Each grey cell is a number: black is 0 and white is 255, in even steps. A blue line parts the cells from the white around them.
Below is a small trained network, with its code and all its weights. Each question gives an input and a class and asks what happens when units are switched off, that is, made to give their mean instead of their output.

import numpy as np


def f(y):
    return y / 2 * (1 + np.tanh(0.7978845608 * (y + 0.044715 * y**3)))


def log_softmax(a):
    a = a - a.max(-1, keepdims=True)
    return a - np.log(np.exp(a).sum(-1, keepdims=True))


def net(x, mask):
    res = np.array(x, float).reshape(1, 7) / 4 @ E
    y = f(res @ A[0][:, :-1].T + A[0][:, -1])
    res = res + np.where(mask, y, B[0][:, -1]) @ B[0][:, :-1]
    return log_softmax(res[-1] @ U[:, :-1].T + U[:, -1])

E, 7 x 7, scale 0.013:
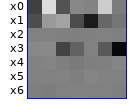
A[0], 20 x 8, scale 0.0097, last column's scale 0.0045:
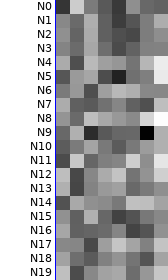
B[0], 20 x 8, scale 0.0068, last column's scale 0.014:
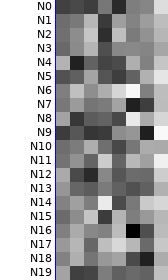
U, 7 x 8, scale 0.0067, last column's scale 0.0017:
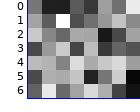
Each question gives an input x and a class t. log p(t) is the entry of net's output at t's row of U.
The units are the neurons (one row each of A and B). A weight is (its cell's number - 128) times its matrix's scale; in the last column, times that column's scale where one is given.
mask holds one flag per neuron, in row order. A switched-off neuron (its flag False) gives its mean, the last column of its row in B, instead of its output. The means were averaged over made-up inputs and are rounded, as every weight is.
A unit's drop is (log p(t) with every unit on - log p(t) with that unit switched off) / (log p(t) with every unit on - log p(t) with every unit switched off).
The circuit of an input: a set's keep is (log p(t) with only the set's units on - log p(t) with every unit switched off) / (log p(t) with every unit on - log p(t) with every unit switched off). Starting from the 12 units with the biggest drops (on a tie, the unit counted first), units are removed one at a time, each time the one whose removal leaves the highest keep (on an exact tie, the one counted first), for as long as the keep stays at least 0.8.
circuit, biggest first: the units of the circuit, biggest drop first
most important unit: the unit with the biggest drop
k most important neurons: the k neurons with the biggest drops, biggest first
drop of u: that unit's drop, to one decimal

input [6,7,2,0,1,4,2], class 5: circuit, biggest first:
(N14, N4)
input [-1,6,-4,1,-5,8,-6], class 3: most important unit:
N8
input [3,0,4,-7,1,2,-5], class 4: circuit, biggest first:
(N0, N5, N9)
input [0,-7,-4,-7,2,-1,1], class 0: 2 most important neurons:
(N4, N12)
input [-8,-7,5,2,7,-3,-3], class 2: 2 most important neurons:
(N16, N7)
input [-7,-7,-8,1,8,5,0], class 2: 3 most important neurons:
(N16, N7, N0)
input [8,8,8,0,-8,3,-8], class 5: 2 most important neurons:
(N14, N11)
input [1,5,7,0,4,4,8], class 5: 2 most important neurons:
(N4, N8)
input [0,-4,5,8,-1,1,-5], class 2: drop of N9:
-0.1
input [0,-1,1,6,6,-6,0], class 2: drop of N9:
-0.1
